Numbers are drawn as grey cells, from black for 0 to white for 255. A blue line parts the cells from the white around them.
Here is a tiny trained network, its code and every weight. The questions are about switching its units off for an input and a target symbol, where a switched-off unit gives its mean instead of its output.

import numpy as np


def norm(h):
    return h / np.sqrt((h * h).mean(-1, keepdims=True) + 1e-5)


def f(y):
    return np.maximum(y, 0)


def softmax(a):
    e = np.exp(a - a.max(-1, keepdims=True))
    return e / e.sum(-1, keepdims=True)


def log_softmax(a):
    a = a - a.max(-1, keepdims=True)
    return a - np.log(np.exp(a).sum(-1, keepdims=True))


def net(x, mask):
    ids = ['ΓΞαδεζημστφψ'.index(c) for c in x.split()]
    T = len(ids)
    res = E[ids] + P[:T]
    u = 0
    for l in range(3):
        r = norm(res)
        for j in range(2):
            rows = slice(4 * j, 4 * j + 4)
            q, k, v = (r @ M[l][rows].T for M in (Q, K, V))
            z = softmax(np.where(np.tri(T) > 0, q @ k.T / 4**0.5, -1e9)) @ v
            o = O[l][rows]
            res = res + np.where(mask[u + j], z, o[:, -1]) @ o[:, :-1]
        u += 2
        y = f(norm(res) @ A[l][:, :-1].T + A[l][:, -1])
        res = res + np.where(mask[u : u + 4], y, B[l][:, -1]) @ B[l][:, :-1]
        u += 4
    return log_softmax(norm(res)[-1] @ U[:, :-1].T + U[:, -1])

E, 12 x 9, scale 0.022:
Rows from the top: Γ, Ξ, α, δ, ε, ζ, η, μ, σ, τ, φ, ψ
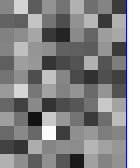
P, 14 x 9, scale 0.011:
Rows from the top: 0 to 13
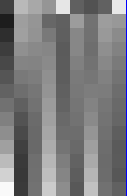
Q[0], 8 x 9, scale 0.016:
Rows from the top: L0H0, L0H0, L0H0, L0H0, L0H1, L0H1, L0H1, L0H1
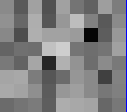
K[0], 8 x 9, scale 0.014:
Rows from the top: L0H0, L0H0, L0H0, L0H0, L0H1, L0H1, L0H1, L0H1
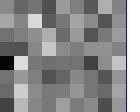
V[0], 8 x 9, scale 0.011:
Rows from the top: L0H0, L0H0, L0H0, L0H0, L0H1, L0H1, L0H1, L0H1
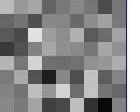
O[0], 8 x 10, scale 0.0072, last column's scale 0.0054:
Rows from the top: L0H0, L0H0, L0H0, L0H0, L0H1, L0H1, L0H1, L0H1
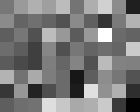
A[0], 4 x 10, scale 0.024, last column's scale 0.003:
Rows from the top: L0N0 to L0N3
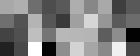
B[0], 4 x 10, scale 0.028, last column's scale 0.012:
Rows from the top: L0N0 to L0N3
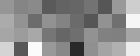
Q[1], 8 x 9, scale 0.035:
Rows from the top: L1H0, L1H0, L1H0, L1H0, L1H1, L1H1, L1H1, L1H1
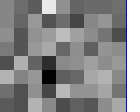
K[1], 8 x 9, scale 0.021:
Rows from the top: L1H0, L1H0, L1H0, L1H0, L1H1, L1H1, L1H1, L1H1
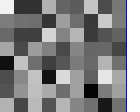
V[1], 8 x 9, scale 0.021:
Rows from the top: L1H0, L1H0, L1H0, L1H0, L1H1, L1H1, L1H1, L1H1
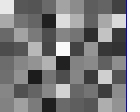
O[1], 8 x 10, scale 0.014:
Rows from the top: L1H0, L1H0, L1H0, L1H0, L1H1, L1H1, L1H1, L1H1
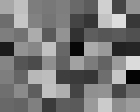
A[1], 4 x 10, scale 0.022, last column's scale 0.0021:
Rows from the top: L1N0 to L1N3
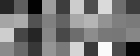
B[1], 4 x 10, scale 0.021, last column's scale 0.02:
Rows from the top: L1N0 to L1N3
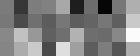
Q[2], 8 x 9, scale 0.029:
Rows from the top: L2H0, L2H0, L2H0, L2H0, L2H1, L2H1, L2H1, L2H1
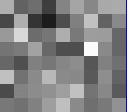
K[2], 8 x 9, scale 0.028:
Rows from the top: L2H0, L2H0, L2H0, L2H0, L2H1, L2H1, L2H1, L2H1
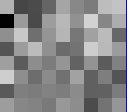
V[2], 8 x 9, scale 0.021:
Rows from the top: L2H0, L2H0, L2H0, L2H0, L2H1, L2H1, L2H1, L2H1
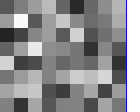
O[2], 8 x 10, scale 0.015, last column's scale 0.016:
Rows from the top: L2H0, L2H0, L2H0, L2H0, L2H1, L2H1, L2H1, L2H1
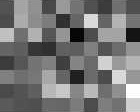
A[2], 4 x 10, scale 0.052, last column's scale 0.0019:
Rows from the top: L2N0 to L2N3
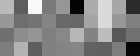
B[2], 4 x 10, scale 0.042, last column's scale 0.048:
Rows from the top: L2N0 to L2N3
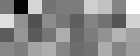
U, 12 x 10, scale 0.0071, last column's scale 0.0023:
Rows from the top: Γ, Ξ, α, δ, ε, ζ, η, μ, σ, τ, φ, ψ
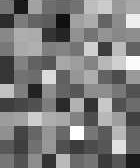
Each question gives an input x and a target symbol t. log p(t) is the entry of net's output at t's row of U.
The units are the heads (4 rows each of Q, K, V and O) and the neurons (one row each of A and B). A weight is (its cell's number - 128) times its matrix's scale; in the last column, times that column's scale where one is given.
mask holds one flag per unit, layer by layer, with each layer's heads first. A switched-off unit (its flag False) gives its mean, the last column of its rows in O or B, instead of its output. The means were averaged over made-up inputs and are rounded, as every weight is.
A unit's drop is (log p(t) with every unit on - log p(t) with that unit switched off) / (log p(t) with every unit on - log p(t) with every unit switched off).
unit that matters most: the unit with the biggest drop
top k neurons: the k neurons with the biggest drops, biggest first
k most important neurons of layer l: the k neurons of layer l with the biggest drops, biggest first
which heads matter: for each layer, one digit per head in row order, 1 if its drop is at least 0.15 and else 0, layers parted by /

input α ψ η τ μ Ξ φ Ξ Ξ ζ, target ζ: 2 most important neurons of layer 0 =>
(L0N0, L0N1)
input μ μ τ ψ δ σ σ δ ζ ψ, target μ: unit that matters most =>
L1H1
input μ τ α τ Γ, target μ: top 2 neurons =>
(L0N0, L2N0)
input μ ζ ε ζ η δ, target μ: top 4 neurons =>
(L0N0, L2N0, L2N1, L0N3)
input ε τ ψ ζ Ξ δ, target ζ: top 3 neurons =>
(L2N0, L2N1, L0N3)
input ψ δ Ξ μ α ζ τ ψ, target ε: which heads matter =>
10 / 11 / 00
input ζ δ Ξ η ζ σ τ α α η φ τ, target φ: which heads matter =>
01 / 01 / 00
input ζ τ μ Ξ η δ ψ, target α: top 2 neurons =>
(L0N1, L2N0)
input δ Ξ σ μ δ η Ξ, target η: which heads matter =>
11 / 00 / 11
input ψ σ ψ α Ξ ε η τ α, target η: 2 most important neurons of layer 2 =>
(L2N0, L2N1)
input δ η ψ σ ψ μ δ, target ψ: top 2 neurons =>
(L0N1, L0N3)
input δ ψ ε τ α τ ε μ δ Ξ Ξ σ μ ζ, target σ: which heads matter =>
00 / 11 / 00
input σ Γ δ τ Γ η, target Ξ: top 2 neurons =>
(L0N0, L2N0)
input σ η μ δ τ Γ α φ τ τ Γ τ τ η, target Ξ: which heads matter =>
00 / 00 / 10
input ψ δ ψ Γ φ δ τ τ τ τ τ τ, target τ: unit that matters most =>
L2N0
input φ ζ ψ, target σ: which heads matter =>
11 / 10 / 11
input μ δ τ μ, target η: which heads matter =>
11 / 00 / 10
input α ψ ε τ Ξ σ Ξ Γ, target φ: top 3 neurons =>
(L0N0, L0N1, L2N0)
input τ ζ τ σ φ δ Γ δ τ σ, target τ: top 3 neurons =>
(L0N3, L2N0, L2N1)
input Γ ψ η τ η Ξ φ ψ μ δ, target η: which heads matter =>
11 / 01 / 10
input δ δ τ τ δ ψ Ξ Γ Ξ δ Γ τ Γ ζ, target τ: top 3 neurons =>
(L0N3, L2N0, L2N1)
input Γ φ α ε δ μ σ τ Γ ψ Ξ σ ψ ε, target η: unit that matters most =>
L0H1
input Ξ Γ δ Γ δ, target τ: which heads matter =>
11 / 01 / 11
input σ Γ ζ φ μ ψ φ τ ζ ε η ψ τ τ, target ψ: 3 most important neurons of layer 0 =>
(L0N3, L0N1, L0N0)
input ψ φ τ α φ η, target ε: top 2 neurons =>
(L0N1, L0N0)
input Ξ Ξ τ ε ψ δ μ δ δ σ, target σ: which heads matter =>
00 / 01 / 00
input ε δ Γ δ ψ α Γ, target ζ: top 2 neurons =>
(L2N0, L2N1)
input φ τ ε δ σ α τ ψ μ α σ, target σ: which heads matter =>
01 / 11 / 00
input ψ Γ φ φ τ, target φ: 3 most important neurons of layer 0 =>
(L0N3, L0N0, L0N2)
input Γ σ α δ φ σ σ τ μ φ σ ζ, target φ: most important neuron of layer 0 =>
(L0N3)
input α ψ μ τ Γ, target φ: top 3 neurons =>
(L0N0, L2N0, L0N1)
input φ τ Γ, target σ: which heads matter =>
11 / 10 / 11
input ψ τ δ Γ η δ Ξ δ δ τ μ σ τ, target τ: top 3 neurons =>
(L0N3, L2N0, L2N1)
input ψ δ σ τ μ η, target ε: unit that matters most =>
L1H1
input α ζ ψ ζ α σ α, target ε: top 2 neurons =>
(L1N3, L2N0)
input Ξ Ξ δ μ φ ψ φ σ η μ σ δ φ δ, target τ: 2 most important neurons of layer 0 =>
(L0N3, L0N2)
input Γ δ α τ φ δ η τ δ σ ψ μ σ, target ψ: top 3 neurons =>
(L0N3, L1N0, L0N1)
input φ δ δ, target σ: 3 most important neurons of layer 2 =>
(L2N0, L2N3, L2N1)
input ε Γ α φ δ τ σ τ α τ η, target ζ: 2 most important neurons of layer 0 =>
(L0N3, L0N1)
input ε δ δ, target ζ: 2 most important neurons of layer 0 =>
(L0N3, L0N0)
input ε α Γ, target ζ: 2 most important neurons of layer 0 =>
(L0N0, L0N3)
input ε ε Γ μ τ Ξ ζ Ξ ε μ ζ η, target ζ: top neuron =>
(L2N0)
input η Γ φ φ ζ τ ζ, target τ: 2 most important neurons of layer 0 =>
(L0N0, L0N3)
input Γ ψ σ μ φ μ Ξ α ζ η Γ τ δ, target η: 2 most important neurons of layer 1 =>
(L1N0, L1N1)
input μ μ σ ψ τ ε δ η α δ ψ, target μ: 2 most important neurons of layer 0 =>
(L0N3, L0N1)
